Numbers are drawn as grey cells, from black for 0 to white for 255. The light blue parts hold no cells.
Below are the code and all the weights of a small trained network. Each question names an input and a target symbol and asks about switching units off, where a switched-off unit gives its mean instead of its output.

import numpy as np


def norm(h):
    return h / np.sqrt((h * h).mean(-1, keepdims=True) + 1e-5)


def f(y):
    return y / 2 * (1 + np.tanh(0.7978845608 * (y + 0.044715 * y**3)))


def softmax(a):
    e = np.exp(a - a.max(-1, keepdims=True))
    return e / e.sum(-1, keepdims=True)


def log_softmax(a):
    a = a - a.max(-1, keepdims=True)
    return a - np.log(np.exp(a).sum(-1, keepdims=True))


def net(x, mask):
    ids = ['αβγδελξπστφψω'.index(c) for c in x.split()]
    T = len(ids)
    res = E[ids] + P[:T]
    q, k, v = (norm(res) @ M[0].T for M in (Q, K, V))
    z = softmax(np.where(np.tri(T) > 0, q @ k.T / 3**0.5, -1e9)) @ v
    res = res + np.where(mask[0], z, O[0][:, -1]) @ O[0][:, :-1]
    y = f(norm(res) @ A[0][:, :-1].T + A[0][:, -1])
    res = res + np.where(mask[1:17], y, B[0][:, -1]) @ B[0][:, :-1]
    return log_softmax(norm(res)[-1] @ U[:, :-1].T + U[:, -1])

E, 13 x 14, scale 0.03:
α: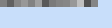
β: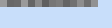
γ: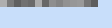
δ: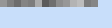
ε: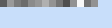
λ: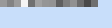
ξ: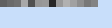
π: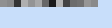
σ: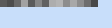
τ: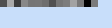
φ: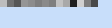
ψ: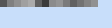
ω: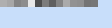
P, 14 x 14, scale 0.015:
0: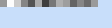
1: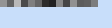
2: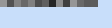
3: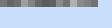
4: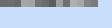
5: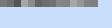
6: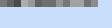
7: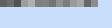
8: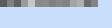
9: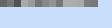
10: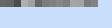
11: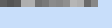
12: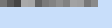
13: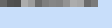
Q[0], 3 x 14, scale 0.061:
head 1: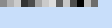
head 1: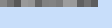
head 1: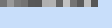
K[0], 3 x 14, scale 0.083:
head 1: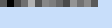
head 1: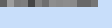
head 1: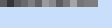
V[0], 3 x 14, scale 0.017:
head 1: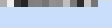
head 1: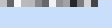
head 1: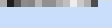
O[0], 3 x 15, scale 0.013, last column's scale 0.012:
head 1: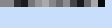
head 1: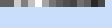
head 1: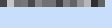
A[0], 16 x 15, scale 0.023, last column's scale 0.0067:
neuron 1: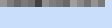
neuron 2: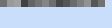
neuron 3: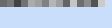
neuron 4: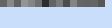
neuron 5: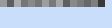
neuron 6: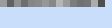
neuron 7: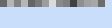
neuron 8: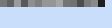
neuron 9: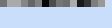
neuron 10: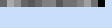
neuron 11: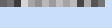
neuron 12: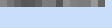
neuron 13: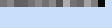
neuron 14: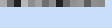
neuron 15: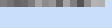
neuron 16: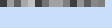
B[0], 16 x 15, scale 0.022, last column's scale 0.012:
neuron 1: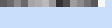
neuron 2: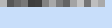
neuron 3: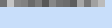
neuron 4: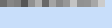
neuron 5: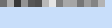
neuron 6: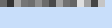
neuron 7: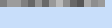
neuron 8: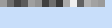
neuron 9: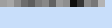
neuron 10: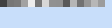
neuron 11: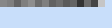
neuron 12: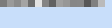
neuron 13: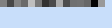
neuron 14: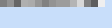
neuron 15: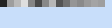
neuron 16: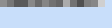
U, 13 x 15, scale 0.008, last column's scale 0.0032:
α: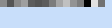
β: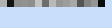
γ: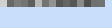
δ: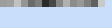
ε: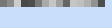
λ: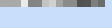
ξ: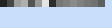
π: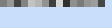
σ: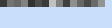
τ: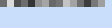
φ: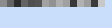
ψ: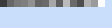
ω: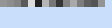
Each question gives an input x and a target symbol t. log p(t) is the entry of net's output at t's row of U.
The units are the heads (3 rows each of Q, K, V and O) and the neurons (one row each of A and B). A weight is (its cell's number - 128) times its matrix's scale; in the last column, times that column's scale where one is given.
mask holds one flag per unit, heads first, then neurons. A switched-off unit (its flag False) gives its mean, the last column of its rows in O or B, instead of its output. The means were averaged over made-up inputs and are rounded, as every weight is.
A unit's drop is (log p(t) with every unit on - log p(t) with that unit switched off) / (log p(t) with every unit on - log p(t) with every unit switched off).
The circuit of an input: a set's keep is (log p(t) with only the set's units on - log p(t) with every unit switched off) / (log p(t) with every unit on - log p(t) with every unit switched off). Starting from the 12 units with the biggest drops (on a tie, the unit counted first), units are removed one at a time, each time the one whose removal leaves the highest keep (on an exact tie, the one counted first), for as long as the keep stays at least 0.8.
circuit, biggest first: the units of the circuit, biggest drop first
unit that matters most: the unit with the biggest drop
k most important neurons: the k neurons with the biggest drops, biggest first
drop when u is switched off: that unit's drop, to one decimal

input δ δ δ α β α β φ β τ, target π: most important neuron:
(neuron 10)
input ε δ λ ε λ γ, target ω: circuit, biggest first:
(neuron 11; neuron 12)
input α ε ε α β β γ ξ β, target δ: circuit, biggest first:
(head 1; neuron 1)
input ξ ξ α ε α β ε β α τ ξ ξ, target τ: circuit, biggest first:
(head 1; neuron 12)
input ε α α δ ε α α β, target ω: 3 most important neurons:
(neuron 1; neuron 12; neuron 16)
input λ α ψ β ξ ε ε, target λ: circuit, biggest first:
(head 1; neuron 5; neuron 6)
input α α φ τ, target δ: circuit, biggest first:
(head 1; neuron 9)
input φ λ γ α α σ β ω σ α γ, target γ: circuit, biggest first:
(head 1; neuron 2)
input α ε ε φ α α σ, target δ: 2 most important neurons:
(neuron 1; neuron 5)
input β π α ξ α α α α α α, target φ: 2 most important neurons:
(neuron 6; neuron 5)
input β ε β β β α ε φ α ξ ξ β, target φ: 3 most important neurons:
(neuron 6; neuron 5; neuron 4)
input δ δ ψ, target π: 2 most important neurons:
(neuron 10; neuron 13)
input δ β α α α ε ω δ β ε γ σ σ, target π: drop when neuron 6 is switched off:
0.0
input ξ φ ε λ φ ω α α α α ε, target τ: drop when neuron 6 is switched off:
0.2
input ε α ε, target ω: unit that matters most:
neuron 1
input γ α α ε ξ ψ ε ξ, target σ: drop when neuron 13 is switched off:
0.4
